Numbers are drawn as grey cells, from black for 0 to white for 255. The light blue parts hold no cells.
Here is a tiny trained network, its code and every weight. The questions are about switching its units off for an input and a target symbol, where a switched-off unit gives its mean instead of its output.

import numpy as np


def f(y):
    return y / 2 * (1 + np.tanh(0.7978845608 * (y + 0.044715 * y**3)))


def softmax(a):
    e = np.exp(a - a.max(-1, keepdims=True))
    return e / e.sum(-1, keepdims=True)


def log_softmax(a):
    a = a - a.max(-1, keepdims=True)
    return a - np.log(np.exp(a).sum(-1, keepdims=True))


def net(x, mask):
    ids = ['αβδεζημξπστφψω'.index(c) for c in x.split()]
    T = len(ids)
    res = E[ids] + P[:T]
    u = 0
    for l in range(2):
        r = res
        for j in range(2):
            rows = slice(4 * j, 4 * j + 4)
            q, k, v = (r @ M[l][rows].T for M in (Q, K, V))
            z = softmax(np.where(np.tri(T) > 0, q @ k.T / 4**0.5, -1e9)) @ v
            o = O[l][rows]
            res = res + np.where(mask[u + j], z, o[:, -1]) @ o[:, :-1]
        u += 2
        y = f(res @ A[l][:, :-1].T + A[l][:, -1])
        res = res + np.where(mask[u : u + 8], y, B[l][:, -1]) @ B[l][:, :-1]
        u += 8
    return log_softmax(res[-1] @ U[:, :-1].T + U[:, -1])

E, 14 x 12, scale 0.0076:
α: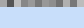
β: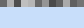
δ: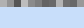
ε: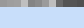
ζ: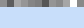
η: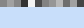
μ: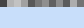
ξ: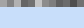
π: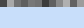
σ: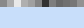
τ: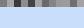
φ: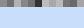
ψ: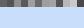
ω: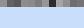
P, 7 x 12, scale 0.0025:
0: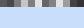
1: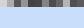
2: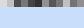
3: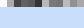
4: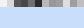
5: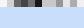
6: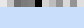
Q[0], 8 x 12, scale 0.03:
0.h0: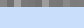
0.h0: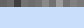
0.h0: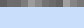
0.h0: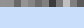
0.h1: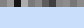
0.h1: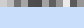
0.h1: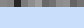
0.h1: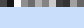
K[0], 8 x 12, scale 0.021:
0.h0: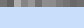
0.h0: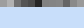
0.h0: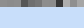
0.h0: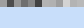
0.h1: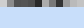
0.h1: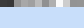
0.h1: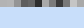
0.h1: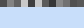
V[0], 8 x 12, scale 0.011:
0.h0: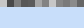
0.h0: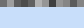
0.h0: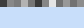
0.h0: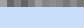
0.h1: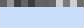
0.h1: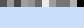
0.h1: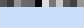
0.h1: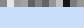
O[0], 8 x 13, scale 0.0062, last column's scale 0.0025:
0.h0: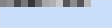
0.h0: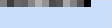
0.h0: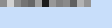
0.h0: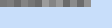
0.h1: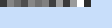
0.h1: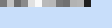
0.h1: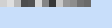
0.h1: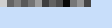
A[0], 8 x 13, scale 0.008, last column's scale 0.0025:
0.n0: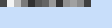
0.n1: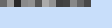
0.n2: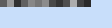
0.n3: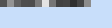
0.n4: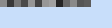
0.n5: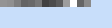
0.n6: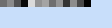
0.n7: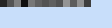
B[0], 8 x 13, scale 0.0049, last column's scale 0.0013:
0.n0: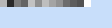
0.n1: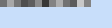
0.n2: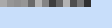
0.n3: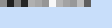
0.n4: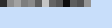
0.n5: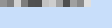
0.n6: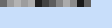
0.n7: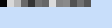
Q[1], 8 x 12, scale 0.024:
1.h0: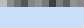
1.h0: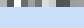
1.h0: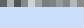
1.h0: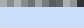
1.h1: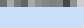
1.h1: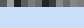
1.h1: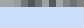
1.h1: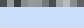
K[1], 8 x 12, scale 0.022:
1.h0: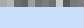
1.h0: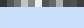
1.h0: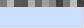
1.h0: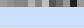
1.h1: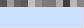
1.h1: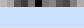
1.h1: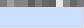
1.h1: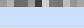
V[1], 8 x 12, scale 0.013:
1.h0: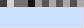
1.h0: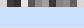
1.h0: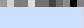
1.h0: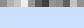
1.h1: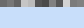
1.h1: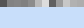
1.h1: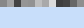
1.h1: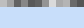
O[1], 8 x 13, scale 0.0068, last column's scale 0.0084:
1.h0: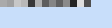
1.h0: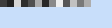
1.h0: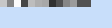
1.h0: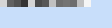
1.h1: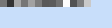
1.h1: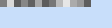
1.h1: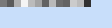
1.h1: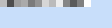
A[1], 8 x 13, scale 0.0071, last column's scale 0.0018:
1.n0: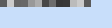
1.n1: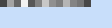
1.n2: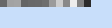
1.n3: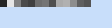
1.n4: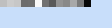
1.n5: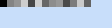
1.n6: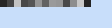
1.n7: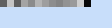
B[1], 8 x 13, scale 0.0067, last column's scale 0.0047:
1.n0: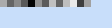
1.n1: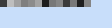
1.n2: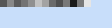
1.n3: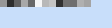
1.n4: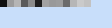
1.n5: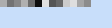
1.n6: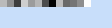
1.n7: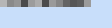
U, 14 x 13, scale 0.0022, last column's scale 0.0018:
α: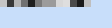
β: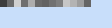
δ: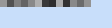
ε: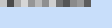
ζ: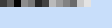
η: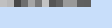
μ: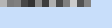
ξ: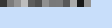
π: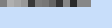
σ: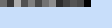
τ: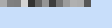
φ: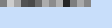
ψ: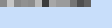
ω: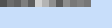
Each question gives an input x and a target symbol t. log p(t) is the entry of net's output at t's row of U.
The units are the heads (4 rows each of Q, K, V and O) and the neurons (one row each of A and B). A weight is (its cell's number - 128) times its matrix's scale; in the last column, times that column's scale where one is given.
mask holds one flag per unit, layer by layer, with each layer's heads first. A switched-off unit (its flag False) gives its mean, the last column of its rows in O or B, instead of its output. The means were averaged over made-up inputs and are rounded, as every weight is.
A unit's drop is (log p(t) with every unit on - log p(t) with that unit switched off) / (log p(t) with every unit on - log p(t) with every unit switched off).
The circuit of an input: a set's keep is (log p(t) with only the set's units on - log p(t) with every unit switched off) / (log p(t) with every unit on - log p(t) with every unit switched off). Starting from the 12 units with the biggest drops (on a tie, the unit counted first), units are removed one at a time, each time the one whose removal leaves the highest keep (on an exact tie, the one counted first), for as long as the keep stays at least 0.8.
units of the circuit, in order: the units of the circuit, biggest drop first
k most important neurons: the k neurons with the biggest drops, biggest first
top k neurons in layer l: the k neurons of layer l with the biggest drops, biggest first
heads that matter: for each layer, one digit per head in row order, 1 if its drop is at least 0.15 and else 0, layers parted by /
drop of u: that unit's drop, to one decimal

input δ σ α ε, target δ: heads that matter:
01 / 10
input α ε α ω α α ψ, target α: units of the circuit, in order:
0.h1, 1.h1
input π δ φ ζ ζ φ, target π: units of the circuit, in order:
1.h0, 0.n7, 0.h1, 0.h0
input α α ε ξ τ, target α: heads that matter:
01 / 01
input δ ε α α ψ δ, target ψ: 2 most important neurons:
1.n1, 1.n7
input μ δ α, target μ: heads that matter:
01 / 01
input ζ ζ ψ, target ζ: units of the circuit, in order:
1.h0, 0.h1
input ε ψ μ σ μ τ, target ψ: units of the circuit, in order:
0.h1, 1.h1, 1.n1, 1.n7
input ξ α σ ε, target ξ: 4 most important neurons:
1.n1, 0.n3, 0.n4, 1.n5
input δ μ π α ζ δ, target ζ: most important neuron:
0.n5
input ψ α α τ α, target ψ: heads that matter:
01 / 11
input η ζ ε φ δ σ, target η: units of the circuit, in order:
1.h0, 0.h1, 0.n6
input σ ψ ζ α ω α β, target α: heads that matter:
01 / 01
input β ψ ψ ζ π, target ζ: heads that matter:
01 / 10
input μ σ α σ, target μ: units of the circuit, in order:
1.h1, 0.h1, 1.n0
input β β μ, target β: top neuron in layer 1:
1.n4
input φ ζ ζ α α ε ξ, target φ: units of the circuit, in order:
0.h1, 1.h1, 1.n4
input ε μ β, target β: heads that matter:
11 / 11
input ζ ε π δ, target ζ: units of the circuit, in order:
0.h1, 1.h0
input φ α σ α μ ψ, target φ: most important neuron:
1.n4
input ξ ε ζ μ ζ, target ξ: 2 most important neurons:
1.n1, 0.n3
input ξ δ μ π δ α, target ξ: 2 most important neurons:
1.n1, 0.n3
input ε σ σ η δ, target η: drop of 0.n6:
0.5
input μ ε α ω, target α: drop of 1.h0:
0.1
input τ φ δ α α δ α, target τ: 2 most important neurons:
1.n5, 1.n6
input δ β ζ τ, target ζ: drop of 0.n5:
0.2
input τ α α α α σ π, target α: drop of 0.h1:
0.8
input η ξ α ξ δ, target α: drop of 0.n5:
0.0
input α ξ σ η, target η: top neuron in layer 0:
0.n6
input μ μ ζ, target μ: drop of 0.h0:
0.1
